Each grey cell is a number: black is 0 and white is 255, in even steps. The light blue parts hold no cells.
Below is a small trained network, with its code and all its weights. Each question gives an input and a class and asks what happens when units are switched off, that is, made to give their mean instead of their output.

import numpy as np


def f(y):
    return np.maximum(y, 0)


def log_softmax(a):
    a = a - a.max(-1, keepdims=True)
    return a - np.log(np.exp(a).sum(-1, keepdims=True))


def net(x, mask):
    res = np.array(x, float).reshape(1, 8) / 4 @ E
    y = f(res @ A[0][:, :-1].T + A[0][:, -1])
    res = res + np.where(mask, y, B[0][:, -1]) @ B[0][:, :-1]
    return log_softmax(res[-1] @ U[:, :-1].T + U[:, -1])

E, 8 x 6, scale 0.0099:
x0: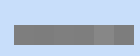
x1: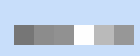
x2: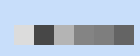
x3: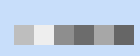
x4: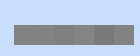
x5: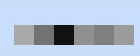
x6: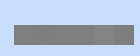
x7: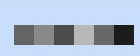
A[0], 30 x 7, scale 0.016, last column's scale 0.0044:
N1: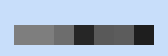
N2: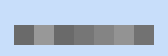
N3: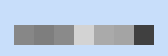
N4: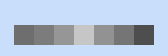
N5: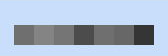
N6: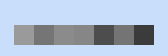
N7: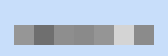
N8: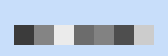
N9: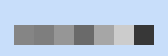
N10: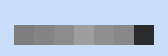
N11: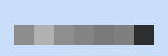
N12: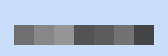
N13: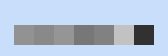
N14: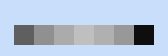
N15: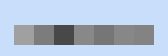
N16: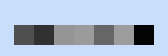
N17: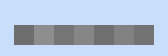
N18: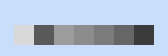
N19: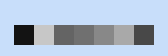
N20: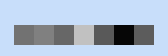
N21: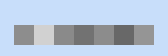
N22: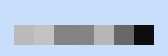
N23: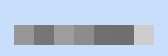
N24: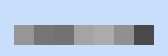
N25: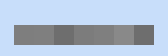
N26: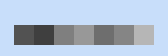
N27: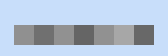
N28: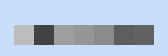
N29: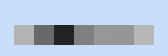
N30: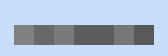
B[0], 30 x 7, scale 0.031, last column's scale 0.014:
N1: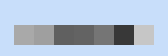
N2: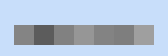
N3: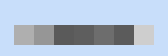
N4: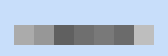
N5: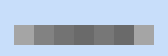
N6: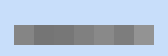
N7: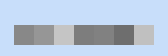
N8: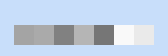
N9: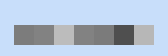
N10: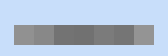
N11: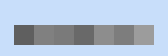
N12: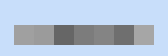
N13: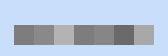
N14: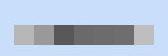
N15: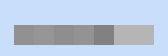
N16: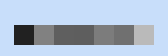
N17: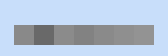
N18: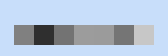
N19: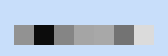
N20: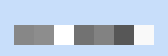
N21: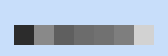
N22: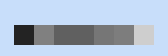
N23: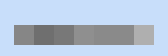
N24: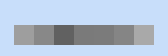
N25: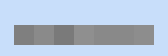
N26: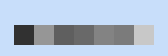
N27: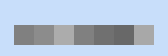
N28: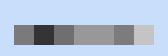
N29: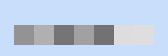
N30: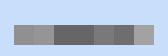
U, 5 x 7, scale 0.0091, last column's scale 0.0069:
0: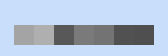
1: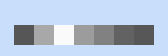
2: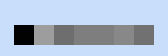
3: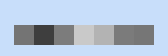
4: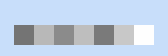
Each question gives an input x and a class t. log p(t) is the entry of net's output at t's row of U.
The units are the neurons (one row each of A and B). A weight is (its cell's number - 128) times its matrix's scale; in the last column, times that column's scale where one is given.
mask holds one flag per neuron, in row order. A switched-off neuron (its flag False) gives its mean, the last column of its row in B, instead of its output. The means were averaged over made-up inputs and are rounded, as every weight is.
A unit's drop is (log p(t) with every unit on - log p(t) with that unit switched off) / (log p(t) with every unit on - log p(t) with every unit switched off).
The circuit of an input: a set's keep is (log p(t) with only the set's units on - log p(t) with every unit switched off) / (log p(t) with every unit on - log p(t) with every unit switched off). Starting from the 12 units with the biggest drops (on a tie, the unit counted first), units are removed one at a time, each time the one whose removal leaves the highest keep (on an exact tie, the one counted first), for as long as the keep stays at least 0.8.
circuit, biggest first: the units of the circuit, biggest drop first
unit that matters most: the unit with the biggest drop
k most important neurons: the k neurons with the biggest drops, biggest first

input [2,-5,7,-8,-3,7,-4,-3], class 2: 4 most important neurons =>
(N16; N26; N19; N8)
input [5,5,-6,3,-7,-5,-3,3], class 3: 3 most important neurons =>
(N19; N29; N1)
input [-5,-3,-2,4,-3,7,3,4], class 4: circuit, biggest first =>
(N29)
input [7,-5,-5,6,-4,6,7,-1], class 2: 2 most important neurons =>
(N8; N21)
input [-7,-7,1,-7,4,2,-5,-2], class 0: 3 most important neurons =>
(N1; N22; N21)
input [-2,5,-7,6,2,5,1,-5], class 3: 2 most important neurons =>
(N19; N20)
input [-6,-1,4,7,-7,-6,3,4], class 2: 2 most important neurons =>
(N22; N21)
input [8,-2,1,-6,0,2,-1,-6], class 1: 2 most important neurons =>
(N7; N22)
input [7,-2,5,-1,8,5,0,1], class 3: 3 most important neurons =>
(N8; N18; N28)
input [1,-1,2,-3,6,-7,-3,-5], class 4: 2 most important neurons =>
(N8; N20)
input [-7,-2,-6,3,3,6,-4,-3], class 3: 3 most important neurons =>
(N19; N8; N2)
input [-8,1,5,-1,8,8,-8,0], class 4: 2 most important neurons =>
(N29; N19)
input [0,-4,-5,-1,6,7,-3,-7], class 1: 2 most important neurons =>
(N8; N9)
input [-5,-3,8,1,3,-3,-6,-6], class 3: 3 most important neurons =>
(N18; N20; N28)
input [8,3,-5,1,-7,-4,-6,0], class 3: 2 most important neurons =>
(N19; N29)
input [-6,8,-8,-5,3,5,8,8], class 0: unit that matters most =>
N3
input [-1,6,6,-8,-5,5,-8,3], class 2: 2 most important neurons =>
(N16; N26)
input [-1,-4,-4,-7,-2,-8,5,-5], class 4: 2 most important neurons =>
(N8; N22)
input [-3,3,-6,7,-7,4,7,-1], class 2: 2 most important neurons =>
(N22; N21)
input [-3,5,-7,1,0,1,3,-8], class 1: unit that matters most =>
N7
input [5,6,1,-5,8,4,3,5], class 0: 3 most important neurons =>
(N3; N4; N8)
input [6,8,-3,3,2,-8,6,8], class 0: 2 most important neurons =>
(N14; N4)
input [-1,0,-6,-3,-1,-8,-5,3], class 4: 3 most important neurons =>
(N8; N18; N28)
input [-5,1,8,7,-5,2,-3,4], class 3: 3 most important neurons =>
(N18; N28; N26)
